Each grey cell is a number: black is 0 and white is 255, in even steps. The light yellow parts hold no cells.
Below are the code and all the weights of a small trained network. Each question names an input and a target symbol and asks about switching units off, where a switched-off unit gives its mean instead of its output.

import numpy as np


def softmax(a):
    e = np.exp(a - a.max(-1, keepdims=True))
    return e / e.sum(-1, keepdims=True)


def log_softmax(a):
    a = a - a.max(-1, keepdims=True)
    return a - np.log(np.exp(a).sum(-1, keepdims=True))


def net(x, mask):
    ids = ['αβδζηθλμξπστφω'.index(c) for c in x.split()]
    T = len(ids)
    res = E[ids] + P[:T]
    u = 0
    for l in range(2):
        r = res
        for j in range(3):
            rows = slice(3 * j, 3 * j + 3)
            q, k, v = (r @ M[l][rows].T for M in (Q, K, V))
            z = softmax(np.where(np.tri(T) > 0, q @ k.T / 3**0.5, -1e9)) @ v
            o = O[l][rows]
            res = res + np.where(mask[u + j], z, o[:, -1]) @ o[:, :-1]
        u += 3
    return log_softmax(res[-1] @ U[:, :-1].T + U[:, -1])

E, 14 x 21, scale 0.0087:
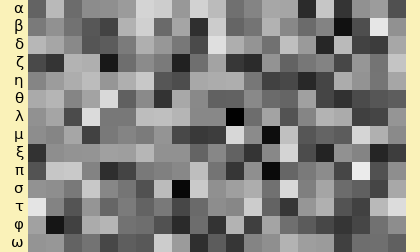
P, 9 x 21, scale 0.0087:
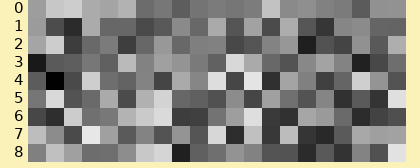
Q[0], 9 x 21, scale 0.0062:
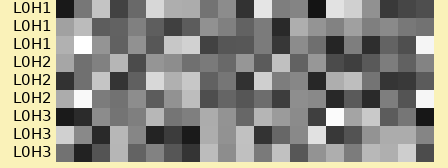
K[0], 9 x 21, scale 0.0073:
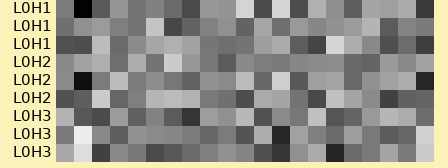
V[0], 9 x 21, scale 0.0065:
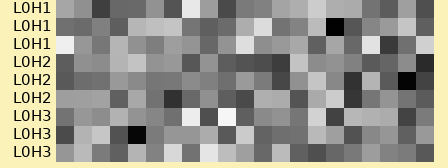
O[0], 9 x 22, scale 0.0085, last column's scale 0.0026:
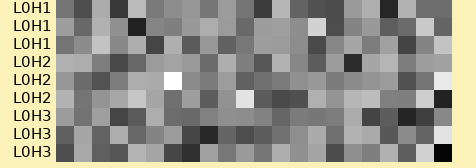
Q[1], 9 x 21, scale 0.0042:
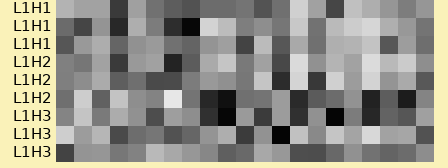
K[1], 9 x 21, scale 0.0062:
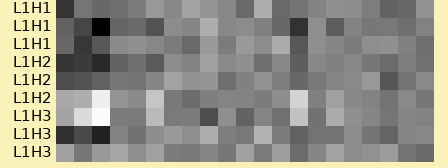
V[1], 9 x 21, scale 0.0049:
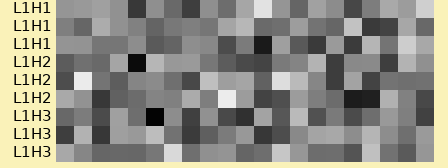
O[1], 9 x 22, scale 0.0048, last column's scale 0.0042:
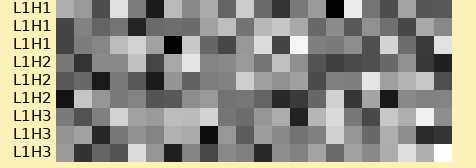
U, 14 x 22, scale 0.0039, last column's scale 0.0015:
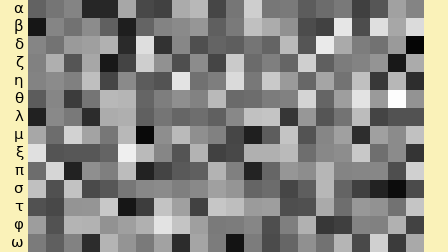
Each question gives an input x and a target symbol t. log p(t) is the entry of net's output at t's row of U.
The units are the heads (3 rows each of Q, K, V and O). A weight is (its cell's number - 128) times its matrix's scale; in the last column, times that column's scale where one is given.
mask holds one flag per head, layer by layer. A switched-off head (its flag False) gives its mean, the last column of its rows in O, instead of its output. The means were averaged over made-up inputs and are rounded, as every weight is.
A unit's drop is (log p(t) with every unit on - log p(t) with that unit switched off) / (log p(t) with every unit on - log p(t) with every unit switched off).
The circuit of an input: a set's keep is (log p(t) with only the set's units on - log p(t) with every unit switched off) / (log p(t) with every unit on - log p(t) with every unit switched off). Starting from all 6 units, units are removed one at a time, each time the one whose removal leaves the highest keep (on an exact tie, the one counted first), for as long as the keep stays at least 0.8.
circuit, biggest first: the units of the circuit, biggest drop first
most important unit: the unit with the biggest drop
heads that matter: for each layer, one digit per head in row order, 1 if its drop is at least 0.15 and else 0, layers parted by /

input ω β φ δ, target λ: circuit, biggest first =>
[L1H1, L0H1, L0H2]
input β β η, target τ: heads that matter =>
011 / 110
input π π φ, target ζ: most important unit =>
L1H3
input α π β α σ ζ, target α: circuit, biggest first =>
[L0H3, L1H1]
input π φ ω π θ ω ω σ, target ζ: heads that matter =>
011 / 001
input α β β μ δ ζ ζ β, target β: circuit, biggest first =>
[L1H2, L0H2]
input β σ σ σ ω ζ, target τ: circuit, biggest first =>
[L0H2, L1H2, L0H1]
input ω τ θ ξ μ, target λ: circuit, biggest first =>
[L1H1, L0H1]
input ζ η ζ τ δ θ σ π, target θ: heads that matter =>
011 / 000
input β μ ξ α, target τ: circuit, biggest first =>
[L1H2, L1H1, L0H2]
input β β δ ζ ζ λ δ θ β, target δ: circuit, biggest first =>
[L0H2, L0H1]
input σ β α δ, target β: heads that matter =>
001 / 000
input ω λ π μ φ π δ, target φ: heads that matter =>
001 / 010
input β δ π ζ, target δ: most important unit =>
L0H2
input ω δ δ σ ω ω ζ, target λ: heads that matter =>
100 / 100
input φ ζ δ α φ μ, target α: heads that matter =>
001 / 000
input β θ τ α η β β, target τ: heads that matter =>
011 / 110
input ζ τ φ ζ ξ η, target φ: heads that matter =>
001 / 011
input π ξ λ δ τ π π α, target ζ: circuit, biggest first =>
[L1H3, L0H1, L0H2]
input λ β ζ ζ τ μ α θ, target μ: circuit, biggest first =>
[L0H1]
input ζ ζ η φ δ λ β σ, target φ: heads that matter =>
001 / 011
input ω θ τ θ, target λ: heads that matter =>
100 / 101
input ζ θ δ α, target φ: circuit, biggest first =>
[L1H3, L1H2, L0H3]
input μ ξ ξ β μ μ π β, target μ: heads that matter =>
100 / 000
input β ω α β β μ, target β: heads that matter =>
100 / 000
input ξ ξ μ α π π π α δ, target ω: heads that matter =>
010 / 111
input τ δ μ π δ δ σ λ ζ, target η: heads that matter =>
110 / 111
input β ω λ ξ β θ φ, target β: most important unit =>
L0H1
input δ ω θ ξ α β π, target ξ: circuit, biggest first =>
[L1H2, L0H1]
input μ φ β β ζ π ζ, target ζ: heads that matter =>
011 / 000
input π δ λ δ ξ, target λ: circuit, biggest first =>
[L0H1, L0H2]
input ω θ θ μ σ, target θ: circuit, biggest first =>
[L0H3, L0H2]
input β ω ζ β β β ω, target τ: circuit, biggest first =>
[L1H1, L0H2, L0H3]
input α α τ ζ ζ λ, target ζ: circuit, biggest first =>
[L0H3]
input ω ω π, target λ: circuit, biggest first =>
[L1H1, L0H1]
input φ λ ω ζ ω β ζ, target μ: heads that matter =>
011 / 011
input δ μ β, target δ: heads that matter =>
100 / 000
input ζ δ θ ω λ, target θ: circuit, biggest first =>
[L0H2, L0H3]
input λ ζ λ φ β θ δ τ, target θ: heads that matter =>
000 / 000
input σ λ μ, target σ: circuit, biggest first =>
[L0H3]
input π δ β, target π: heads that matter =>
110 / 000
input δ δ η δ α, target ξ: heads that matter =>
111 / 111
